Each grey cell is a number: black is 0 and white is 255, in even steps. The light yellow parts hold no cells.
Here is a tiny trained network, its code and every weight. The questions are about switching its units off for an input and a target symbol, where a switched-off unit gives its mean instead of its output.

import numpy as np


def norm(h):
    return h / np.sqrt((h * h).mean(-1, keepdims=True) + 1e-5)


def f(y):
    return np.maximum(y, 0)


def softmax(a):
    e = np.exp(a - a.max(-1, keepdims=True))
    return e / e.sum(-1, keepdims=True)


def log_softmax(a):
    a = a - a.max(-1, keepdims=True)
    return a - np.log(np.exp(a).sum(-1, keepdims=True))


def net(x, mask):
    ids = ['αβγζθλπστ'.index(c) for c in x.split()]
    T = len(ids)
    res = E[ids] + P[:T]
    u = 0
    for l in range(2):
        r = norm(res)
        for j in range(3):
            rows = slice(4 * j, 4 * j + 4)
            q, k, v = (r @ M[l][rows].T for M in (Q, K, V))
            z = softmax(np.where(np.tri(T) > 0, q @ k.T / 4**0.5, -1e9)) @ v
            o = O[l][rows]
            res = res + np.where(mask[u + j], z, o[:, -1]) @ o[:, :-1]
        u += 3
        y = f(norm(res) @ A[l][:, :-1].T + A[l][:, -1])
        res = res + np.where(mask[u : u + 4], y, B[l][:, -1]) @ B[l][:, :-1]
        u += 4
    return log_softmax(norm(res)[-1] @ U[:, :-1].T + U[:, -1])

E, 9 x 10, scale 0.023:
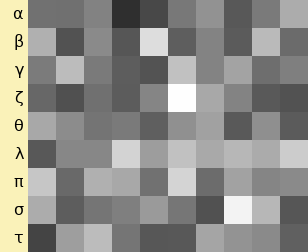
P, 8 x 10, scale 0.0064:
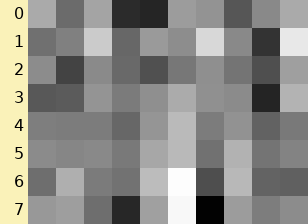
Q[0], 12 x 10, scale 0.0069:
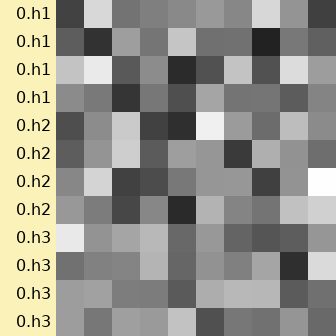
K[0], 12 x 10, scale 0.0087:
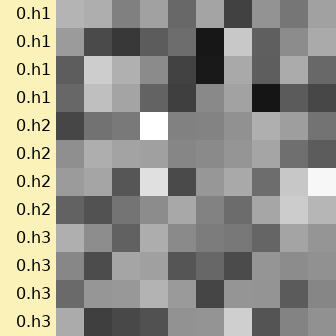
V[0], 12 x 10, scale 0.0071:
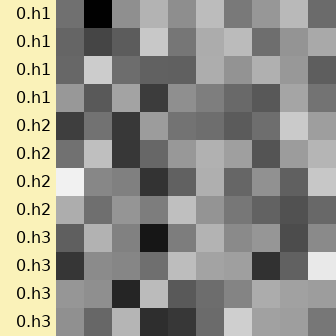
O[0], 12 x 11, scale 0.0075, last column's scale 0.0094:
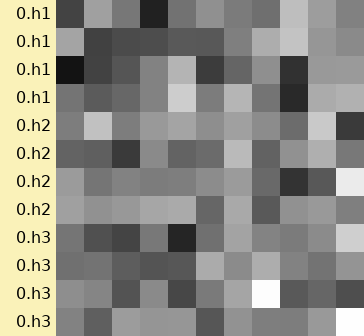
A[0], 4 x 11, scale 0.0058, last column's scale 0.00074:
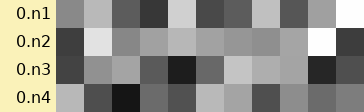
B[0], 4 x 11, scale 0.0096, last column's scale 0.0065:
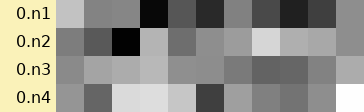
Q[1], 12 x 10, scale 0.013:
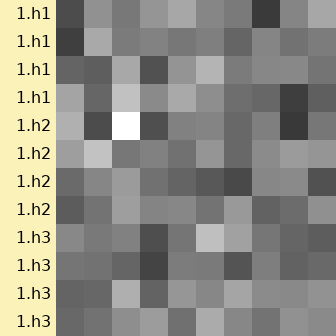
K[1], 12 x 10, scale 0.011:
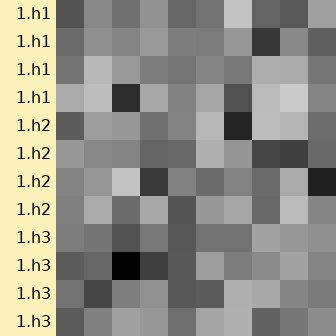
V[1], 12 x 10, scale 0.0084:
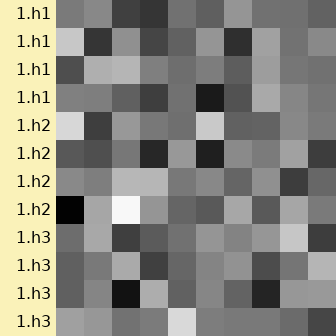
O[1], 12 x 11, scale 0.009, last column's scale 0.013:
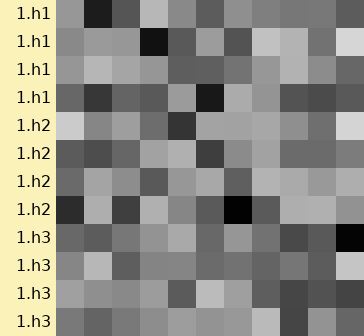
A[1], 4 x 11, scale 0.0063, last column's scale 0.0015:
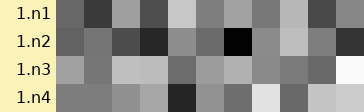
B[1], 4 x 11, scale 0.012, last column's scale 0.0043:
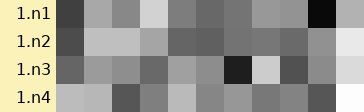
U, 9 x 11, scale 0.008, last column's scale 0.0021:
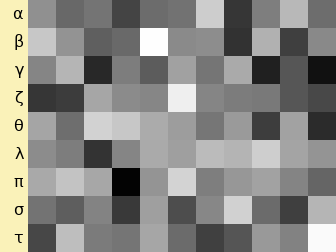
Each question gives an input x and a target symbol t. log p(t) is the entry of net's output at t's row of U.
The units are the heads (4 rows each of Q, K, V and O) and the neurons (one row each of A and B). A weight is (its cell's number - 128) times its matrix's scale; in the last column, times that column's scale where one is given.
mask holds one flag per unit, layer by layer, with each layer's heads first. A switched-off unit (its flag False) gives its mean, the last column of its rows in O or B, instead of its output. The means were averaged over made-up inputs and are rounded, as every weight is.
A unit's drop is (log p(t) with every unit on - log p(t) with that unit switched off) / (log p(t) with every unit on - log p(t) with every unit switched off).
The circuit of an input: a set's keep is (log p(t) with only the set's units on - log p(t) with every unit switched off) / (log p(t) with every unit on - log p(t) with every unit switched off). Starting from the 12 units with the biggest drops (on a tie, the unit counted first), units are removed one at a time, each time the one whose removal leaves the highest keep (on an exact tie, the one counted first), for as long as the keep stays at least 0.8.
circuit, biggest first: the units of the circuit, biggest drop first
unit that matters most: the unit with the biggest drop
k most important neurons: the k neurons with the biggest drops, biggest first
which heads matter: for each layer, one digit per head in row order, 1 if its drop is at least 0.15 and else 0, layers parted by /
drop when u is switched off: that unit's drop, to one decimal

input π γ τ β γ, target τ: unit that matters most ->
0.h2
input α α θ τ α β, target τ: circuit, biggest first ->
(1.h2; 0.h2)
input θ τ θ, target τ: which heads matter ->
000 / 010
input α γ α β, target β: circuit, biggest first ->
(1.h1; 0.h2)
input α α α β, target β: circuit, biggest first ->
(0.h1; 1.h1; 1.n1)
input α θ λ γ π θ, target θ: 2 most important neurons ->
(0.n4; 0.n2)
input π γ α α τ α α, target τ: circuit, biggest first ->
(0.h2; 1.h2)
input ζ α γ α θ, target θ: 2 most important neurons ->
(0.n4; 1.n3)
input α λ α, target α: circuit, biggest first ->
(0.h2; 1.h1)
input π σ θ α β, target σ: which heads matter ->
010 / 100
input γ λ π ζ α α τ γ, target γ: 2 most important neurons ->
(0.n2; 0.n1)
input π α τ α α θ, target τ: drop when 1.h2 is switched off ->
0.9
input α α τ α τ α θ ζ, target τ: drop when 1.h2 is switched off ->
0.3
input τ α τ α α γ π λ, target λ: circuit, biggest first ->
(0.n2)
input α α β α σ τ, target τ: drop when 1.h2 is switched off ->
0.3
